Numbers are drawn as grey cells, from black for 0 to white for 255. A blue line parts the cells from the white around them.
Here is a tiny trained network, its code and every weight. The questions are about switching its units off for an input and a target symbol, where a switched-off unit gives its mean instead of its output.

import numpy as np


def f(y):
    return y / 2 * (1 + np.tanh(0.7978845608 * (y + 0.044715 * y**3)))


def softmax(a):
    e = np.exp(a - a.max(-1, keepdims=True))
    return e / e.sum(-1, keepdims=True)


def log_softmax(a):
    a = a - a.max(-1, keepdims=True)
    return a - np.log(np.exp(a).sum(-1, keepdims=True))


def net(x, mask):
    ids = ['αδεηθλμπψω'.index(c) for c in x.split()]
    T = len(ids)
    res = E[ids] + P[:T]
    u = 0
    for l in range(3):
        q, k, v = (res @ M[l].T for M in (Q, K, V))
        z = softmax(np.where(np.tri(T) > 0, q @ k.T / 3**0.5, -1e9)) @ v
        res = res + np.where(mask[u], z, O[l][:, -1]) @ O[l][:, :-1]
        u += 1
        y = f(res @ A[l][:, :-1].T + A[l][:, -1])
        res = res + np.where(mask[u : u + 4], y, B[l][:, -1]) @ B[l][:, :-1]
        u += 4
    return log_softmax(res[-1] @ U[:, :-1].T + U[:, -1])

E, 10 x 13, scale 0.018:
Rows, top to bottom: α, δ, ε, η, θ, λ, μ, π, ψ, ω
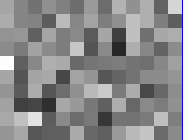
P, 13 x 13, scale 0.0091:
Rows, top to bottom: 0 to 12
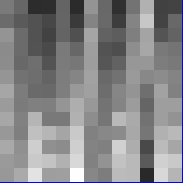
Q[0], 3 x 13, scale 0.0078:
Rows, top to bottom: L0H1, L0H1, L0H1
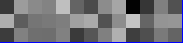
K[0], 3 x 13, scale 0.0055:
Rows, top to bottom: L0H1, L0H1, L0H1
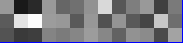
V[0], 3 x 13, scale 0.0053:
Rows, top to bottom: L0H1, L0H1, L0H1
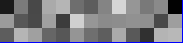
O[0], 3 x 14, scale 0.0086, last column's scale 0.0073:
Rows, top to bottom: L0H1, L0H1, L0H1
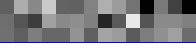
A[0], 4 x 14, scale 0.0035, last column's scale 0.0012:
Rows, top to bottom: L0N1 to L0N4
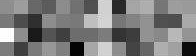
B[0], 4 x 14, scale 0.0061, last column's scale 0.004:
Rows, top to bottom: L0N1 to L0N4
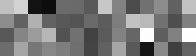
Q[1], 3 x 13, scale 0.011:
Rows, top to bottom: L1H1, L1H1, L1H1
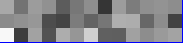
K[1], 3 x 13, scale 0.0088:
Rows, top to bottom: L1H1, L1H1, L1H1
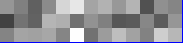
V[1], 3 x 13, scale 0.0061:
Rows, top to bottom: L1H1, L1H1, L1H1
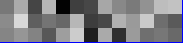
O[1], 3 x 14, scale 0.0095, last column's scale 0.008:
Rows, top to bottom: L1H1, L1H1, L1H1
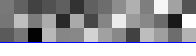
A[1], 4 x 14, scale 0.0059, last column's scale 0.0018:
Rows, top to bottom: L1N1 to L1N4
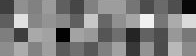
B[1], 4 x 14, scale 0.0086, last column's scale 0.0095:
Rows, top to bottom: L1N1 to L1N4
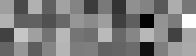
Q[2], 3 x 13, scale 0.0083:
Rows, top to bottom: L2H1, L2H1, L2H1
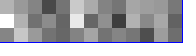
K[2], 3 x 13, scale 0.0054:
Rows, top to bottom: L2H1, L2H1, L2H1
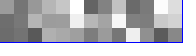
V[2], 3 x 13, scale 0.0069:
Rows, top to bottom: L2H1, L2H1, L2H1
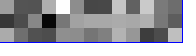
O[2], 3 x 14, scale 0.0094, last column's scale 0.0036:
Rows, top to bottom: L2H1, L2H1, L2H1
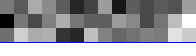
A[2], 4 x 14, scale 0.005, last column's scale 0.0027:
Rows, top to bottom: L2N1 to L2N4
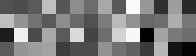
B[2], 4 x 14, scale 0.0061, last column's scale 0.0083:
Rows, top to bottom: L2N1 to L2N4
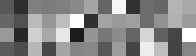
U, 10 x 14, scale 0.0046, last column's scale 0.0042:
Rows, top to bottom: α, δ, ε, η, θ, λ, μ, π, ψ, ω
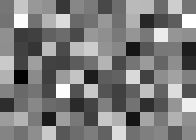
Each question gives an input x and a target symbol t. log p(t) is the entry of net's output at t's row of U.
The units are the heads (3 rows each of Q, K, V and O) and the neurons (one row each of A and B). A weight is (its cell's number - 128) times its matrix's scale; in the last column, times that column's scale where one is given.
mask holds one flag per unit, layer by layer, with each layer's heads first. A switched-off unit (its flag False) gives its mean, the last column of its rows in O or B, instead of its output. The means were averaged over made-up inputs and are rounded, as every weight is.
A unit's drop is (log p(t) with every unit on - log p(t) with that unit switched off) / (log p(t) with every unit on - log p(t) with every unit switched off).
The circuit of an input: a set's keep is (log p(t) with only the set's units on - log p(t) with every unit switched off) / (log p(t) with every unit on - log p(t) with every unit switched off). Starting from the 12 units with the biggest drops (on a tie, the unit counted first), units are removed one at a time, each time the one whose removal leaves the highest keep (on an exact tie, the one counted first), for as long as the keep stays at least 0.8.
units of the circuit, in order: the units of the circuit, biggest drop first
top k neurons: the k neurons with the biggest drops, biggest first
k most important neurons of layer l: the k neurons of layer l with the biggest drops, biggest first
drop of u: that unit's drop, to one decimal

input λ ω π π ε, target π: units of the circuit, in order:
L2H1
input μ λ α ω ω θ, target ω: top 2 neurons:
L0N3, L2N4
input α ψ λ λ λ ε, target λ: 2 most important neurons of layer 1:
L1N3, L1N2
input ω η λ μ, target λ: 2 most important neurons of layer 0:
L0N2, L0N1
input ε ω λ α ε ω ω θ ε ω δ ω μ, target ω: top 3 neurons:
L2N3, L1N2, L1N4
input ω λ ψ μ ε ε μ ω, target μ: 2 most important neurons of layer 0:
L0N3, L0N1
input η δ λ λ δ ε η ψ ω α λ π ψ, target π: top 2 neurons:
L1N2, L1N3
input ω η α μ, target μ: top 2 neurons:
L1N2, L0N3
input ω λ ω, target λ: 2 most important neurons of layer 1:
L1N2, L1N3
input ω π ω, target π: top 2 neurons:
L1N2, L0N1
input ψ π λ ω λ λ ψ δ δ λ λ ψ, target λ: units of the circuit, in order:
L1N3, L2H1, L1N2
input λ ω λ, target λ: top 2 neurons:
L1N3, L0N1
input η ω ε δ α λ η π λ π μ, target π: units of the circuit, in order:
L2H1, L1N2
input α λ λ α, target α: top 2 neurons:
L1N3, L2N3
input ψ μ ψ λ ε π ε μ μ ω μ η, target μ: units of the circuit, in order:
L2H1, L2N3
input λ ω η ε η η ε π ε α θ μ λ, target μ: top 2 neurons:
L0N3, L1N3
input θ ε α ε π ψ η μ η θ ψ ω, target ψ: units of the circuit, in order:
L0H1
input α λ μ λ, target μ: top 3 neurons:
L0N3, L1N3, L2N2
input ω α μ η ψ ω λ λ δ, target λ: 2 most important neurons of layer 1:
L1N3, L1N2
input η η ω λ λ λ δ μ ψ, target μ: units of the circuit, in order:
L1H1
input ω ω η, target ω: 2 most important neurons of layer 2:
L2N3, L2N1
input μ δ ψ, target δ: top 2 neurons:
L1N4, L0N3
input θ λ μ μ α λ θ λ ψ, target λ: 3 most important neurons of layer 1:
L1N3, L1N2, L1N4
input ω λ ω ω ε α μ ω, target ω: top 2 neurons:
L2N3, L0N2
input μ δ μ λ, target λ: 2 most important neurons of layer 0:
L0N2, L0N1
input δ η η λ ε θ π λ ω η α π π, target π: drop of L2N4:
0.0
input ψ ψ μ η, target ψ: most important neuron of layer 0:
L0N1
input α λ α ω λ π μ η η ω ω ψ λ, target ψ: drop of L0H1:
0.8
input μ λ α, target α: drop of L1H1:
0.4
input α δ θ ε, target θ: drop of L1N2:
0.2
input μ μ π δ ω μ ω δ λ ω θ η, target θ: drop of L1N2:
0.2
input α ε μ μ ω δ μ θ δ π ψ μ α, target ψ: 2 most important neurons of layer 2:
L2N3, L2N2
